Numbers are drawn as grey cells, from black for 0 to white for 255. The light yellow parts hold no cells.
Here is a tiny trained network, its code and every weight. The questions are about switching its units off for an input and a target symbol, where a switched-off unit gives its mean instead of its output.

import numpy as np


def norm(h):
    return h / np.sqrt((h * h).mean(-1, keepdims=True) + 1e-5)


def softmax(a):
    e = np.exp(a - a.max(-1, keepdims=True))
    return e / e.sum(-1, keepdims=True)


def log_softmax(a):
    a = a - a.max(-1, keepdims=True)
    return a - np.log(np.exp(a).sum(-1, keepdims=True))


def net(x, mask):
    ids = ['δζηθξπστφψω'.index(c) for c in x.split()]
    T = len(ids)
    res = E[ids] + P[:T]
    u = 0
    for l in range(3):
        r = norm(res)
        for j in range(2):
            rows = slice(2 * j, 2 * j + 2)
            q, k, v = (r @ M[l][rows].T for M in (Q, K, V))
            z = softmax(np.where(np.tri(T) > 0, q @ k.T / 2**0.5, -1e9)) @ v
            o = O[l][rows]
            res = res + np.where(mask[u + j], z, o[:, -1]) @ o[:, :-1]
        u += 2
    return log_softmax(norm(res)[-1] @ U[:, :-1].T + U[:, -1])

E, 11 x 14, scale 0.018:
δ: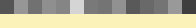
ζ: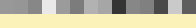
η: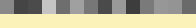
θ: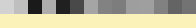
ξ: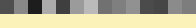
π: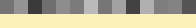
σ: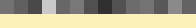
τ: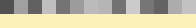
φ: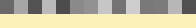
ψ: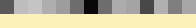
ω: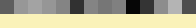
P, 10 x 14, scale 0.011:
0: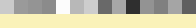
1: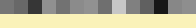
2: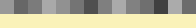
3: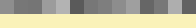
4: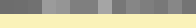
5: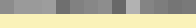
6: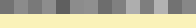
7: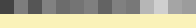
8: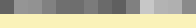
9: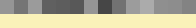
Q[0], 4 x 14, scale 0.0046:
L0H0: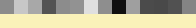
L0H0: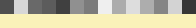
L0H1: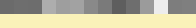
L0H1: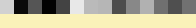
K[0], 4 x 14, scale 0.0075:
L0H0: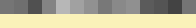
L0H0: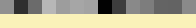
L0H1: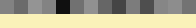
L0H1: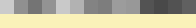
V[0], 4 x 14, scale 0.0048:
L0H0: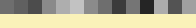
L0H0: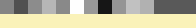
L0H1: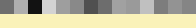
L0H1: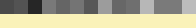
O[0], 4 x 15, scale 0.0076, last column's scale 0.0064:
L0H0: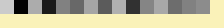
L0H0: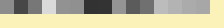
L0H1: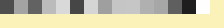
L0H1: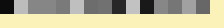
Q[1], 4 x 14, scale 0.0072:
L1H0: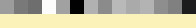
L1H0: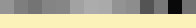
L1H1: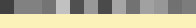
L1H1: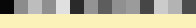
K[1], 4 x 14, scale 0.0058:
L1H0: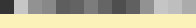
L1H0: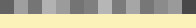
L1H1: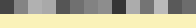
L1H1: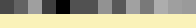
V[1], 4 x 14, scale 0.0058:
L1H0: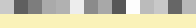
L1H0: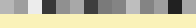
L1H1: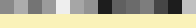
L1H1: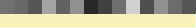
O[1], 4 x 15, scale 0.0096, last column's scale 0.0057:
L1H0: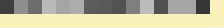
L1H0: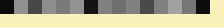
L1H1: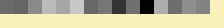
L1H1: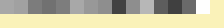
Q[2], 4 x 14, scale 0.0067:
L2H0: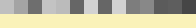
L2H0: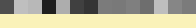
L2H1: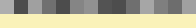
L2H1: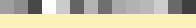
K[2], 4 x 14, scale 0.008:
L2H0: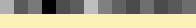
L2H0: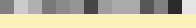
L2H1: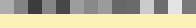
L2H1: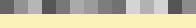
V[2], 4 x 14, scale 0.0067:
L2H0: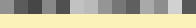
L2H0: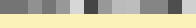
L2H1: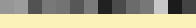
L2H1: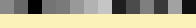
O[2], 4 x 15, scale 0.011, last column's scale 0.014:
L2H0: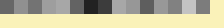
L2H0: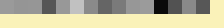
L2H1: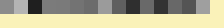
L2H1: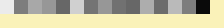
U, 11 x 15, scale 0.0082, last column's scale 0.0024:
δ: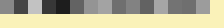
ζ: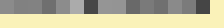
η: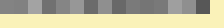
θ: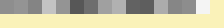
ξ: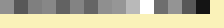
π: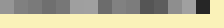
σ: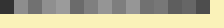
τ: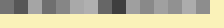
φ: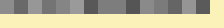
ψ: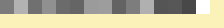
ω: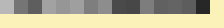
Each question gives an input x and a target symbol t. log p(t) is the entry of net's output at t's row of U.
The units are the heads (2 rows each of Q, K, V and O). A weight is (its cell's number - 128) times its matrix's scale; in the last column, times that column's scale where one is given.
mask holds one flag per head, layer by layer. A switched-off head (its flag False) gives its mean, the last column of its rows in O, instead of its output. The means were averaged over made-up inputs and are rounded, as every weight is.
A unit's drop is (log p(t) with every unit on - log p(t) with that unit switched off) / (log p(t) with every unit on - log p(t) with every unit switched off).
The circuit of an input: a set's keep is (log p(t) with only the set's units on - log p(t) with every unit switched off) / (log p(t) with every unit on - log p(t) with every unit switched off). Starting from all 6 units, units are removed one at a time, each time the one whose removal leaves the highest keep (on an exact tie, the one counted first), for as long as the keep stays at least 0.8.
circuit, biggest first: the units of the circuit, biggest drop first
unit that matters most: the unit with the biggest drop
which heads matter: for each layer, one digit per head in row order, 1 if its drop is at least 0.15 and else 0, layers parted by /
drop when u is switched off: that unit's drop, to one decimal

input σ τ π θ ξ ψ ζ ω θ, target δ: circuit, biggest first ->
(L1H0)
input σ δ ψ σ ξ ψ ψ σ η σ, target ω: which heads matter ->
00 / 11 / 01
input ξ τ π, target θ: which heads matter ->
00 / 01 / 10
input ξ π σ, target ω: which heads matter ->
01 / 01 / 01
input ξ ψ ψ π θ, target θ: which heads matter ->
00 / 00 / 10
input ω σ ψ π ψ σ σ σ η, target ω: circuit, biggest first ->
(L2H1; L1H1)
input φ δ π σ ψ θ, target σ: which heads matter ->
00 / 10 / 01
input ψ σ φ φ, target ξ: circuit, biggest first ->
(L0H1; L2H1; L1H0)
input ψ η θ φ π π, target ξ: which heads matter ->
00 / 01 / 01
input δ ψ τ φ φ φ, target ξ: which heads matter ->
00 / 11 / 01
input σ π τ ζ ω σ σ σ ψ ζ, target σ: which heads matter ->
00 / 10 / 01
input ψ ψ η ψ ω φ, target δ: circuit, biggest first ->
(L1H0; L0H1)
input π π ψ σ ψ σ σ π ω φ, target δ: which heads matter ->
00 / 10 / 00
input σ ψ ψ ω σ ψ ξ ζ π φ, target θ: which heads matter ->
10 / 00 / 10
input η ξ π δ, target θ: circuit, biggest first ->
(L2H0)
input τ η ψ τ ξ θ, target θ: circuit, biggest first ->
(L2H0; L1H1)
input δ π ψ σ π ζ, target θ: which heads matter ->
00 / 00 / 10
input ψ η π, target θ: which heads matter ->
01 / 00 / 10
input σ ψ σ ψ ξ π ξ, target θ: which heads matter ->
10 / 00 / 10
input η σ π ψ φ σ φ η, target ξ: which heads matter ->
00 / 11 / 01
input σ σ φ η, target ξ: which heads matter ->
00 / 01 / 01
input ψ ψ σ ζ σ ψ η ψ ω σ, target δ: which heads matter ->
01 / 10 / 10
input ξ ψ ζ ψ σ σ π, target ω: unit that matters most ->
L2H1
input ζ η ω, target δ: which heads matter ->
00 / 10 / 00
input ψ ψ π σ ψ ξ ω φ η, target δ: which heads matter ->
01 / 10 / 00
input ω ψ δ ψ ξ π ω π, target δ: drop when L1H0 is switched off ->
0.7
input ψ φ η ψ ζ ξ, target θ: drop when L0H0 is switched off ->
0.2
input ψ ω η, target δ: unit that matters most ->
L1H0
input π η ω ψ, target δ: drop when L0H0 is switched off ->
0.1
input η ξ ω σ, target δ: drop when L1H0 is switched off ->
0.7
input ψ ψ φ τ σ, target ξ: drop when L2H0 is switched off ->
-0.2
